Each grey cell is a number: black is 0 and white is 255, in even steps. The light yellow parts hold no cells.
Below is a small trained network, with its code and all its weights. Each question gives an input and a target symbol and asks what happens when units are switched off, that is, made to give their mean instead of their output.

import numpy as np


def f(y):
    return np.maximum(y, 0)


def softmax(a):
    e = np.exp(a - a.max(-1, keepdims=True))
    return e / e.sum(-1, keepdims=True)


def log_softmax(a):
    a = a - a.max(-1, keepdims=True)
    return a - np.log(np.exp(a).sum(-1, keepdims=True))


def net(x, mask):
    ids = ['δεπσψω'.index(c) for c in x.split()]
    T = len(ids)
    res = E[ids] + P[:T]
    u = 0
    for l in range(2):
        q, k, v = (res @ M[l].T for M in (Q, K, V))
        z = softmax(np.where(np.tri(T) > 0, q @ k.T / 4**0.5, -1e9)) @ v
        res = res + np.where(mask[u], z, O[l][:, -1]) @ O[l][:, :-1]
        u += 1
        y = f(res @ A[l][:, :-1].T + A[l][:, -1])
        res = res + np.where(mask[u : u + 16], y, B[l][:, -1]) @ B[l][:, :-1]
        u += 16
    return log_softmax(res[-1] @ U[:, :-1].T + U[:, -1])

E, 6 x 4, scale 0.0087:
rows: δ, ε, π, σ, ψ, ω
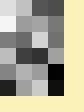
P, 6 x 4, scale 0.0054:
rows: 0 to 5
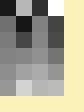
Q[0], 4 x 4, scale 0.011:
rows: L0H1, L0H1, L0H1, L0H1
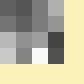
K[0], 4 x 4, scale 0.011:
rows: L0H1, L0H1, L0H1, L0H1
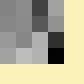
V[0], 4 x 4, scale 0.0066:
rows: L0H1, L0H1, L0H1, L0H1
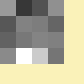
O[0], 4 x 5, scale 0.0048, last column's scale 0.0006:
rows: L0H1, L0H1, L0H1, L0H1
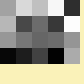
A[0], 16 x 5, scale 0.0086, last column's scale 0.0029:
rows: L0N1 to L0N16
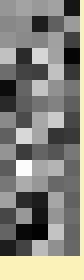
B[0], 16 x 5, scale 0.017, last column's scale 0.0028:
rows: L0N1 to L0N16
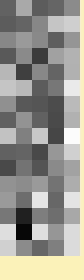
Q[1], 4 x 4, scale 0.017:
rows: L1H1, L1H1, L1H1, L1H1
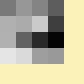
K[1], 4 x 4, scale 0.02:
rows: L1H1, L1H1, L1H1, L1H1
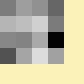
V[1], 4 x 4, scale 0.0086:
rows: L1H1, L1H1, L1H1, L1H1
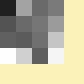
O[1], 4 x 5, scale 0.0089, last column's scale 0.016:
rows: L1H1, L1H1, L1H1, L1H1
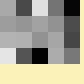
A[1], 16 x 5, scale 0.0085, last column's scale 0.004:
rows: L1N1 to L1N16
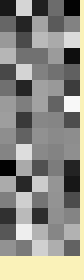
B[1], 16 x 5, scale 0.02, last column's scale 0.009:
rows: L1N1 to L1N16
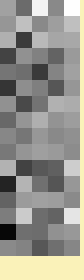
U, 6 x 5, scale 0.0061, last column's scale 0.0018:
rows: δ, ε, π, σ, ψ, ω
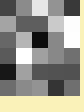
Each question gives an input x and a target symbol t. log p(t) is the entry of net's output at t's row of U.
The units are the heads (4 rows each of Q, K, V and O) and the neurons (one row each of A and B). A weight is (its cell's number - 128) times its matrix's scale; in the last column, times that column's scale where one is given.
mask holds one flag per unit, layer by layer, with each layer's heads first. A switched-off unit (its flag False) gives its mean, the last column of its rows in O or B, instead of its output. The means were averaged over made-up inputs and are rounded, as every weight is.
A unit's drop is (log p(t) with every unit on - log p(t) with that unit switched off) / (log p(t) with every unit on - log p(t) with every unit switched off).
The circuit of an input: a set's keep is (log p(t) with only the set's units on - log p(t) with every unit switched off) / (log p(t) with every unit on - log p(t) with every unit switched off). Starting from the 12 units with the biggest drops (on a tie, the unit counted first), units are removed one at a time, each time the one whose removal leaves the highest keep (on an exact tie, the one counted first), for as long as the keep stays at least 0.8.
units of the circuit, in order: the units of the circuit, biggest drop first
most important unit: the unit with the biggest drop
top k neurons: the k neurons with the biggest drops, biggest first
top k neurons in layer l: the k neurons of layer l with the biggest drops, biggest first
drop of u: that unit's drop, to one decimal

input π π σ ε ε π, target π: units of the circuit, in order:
L1N1
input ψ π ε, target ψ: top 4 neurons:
L0N9, L1N15, L0N14, L1N1
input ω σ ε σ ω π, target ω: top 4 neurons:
L0N9, L1N1, L1N11, L0N6
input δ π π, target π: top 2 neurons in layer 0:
L0N2, L0N16
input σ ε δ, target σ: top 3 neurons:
L0N15, L0N13, L0N2
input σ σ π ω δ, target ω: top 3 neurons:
L1N1, L1N11, L0N9
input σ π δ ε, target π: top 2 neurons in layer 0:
L0N11, L0N14
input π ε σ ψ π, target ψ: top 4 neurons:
L0N9, L1N15, L0N6, L1N5
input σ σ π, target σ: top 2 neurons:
L0N13, L0N15
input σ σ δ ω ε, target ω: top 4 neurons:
L1N1, L1N11, L0N9, L1N14
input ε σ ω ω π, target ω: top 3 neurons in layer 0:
L0N9, L0N6, L0N16
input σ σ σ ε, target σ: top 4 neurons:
L0N13, L0N15, L1N14, L1N11
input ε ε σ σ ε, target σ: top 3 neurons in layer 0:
L0N13, L0N15, L0N2
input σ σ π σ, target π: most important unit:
L1N1
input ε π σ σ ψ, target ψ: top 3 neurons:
L1N15, L0N9, L1N1
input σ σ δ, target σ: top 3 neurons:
L0N13, L0N15, L1N14
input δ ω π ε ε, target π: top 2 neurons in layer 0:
L0N7, L0N10
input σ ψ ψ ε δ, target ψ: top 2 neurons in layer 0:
L0N9, L0N15
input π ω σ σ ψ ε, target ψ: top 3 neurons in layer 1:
L1N15, L1N5, L1N3
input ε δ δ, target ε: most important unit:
L1H1
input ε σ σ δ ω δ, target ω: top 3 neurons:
L1N1, L0N9, L1N11
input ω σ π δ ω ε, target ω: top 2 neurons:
L1N1, L0N9
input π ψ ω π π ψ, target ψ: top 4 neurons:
L1N15, L1N1, L0N6, L0N16
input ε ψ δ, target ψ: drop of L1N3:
0.1
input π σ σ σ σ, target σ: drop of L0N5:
0.0
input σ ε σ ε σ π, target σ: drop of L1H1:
0.4
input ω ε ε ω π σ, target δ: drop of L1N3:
0.5
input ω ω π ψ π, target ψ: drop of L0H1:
0.2
